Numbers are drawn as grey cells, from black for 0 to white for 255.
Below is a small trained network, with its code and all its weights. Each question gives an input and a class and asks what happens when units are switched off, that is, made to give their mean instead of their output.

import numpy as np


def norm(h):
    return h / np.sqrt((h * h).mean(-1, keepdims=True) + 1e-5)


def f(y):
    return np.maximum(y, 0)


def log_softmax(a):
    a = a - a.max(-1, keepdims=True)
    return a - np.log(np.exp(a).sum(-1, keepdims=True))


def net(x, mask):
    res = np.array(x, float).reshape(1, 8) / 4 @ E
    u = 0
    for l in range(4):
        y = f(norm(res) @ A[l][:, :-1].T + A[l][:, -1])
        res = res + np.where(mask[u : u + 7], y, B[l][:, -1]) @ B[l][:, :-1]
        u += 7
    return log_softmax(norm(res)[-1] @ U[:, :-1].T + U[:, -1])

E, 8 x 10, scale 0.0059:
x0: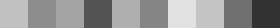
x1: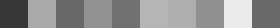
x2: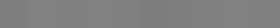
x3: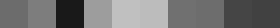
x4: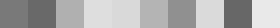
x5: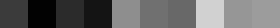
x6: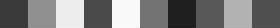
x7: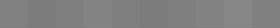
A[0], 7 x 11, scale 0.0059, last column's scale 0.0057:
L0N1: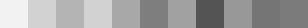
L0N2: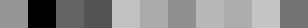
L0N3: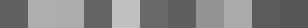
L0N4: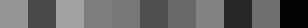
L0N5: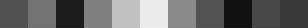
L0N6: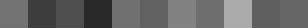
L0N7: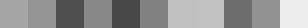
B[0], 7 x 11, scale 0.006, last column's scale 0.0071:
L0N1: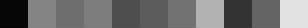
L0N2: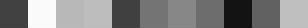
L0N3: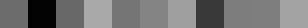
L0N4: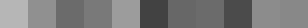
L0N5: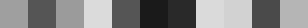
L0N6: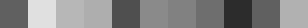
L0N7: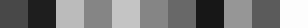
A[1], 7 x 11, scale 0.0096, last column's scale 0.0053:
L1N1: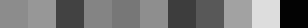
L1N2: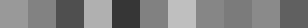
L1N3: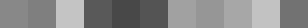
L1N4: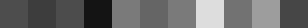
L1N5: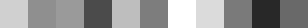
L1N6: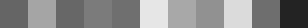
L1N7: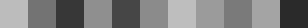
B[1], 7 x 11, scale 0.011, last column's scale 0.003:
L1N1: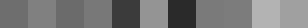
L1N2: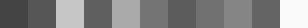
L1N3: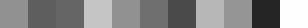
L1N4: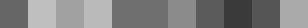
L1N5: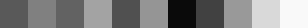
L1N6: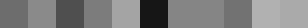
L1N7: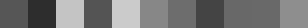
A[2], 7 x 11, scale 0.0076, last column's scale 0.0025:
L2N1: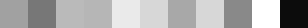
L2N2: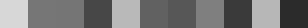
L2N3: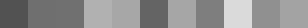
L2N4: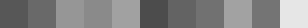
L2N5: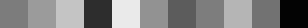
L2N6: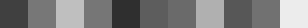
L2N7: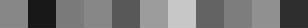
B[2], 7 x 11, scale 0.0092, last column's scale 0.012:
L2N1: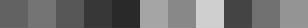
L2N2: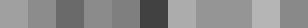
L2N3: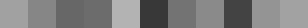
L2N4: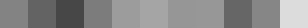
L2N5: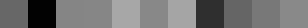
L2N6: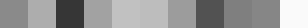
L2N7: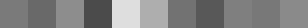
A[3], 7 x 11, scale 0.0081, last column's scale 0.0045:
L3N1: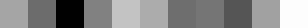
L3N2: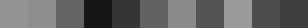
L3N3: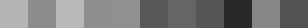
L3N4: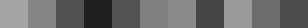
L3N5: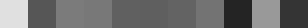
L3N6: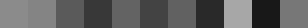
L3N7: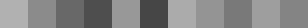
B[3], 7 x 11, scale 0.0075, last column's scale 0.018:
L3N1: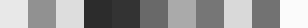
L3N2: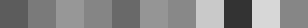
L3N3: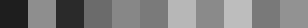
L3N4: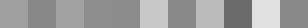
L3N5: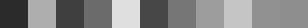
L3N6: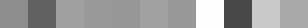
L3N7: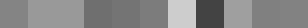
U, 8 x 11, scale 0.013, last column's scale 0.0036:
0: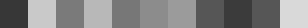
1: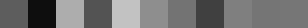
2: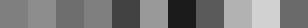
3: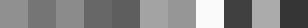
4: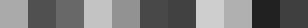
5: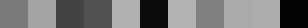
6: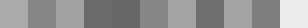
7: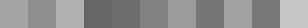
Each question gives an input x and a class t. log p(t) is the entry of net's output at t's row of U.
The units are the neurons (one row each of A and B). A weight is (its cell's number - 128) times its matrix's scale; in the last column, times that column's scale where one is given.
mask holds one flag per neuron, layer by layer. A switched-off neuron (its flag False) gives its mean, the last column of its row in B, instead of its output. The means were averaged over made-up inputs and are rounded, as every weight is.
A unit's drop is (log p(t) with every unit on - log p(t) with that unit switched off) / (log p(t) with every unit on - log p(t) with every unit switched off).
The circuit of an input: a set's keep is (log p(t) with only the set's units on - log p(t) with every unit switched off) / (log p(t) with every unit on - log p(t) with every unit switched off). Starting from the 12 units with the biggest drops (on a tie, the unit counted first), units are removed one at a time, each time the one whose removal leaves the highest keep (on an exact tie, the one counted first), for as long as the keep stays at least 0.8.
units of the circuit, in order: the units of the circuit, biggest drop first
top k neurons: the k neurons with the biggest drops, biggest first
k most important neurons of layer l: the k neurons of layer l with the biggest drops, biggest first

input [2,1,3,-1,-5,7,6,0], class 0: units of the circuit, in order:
[L1N4]
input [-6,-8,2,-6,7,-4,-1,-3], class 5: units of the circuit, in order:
[L3N5 L3N3]
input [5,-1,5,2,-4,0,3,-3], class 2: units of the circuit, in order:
[L1N5 L0N7]
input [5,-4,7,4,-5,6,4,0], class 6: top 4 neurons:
[L0N1 L0N6 L2N6 L3N1]
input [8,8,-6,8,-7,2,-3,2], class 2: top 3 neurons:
[L1N5 L1N3 L0N1]
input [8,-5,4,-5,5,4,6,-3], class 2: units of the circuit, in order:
[L1N5 L0N7]
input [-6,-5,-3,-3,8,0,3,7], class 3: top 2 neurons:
[L2N1 L1N5]
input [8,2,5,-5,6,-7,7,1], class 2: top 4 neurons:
[L1N5 L0N7 L0N2 L0N6]
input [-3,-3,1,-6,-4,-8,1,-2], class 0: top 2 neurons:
[L3N1 L0N1]
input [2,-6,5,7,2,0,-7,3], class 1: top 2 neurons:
[L2N7 L1N3]
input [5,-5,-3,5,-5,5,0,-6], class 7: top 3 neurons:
[L0N1 L1N3 L3N1]
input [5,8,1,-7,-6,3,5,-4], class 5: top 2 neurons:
[L1N6 L0N7]
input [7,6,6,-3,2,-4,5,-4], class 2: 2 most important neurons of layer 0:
[L0N7 L0N2]
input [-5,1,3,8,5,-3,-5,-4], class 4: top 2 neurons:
[L0N5 L2N6]
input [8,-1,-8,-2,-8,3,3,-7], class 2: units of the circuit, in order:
[L1N5]
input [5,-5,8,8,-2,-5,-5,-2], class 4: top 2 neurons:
[L0N5 L0N2]
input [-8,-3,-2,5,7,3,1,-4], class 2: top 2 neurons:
[L1N1 L3N6]
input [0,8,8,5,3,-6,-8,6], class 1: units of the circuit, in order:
[L1N2 L1N7]
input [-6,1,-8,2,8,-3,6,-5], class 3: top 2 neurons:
[L2N1 L0N7]
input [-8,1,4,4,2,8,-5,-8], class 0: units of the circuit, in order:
[L1N4]
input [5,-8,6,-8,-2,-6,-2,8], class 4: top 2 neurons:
[L1N3 L0N2]
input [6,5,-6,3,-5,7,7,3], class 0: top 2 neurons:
[L1N4 L0N7]
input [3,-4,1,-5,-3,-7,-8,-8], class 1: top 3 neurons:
[L0N2 L1N2 L0N6]
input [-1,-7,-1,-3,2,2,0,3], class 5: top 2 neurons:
[L0N4 L3N5]
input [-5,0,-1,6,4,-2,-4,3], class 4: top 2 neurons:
[L0N5 L2N6]
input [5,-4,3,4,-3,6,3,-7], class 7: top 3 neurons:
[L0N1 L0N6 L3N1]
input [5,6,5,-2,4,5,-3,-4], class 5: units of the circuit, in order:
[L1N6]
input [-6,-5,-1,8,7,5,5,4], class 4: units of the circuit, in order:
[L0N5 L0N7]
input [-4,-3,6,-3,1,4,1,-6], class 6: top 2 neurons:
[L0N1 L0N2]
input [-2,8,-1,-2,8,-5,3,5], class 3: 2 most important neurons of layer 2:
[L2N1 L2N6]
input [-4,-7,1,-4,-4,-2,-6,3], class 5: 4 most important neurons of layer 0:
[L0N7 L0N4 L0N3 L0N1]
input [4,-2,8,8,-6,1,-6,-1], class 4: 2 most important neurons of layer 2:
[L2N6 L2N1]
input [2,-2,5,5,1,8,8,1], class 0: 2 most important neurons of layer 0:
[L0N7 L0N2]
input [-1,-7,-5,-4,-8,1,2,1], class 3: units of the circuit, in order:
[L3N6]
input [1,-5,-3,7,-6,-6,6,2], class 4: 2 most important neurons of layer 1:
[L1N2 L1N4]
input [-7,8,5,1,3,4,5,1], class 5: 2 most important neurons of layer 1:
[L1N6 L1N5]
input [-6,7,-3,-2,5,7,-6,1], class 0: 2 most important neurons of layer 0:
[L0N2 L0N3]
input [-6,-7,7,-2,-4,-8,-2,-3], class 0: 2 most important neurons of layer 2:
[L2N3 L2N4]
